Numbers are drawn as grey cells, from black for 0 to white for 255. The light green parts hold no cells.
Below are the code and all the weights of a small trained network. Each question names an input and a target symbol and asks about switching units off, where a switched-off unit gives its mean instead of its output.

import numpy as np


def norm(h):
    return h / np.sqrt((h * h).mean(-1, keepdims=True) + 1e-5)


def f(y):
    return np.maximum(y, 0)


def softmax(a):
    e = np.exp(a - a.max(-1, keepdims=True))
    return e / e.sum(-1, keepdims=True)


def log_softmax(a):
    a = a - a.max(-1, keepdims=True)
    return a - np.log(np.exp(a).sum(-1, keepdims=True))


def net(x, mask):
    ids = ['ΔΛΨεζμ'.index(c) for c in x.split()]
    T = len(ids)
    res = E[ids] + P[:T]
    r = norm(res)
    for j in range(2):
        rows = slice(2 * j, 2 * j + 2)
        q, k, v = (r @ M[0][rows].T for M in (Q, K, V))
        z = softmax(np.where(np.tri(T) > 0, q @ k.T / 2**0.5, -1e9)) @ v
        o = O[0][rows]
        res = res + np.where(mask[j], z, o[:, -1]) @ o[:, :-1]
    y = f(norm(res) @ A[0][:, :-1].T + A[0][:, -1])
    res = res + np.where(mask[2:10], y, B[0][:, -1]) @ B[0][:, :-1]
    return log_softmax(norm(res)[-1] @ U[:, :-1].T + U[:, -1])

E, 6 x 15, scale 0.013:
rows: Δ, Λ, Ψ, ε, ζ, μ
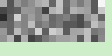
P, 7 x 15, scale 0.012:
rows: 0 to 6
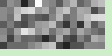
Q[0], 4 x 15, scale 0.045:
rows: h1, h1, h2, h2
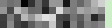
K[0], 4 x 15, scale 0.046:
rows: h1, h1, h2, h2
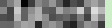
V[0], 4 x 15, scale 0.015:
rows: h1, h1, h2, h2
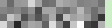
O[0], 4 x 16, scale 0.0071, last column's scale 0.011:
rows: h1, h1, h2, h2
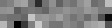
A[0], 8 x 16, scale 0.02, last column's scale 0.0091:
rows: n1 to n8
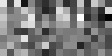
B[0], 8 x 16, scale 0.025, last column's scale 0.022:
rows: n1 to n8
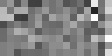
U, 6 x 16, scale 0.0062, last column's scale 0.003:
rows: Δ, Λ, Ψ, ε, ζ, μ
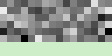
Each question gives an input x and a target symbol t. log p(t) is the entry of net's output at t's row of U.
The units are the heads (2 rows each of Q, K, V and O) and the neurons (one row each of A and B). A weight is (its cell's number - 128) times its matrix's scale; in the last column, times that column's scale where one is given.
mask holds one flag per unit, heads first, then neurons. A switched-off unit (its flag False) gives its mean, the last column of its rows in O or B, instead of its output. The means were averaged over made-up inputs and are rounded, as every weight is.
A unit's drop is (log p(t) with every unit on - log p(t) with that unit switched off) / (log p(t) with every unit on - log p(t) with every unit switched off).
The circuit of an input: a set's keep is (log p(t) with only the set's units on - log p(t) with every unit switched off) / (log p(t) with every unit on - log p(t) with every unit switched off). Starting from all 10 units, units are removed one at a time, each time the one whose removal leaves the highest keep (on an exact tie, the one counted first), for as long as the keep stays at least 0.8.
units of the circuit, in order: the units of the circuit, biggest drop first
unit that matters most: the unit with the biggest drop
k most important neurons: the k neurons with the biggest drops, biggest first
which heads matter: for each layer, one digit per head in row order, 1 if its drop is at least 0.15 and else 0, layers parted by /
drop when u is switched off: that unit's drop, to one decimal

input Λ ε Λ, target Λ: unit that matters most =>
n6
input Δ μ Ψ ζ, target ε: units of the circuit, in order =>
[h2; n2]
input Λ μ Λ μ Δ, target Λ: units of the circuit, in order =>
[h2; n6]
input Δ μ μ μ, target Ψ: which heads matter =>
10
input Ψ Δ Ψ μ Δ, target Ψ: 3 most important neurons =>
[n3; n2; n8]
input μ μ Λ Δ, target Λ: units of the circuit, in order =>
[n6; h2]
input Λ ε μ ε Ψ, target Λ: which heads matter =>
11
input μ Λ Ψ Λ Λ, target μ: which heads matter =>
01
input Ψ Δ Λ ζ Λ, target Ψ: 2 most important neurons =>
[n3; n2]
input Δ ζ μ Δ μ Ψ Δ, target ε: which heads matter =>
00
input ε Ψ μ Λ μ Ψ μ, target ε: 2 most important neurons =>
[n2; n1]
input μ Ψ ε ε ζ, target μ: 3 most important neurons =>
[n3; n4; n2]
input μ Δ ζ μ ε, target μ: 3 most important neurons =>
[n3; n4; n2]
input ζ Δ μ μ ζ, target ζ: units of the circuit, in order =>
[n4]
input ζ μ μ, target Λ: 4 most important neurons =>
[n6; n4; n1; n8]
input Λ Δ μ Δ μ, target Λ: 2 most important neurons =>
[n6; n4]
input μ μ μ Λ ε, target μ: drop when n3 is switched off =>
0.5
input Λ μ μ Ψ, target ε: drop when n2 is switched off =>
0.1
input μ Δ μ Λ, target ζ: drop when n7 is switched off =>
0.0
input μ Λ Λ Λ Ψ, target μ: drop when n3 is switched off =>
0.6
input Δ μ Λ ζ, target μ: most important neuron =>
[n1]
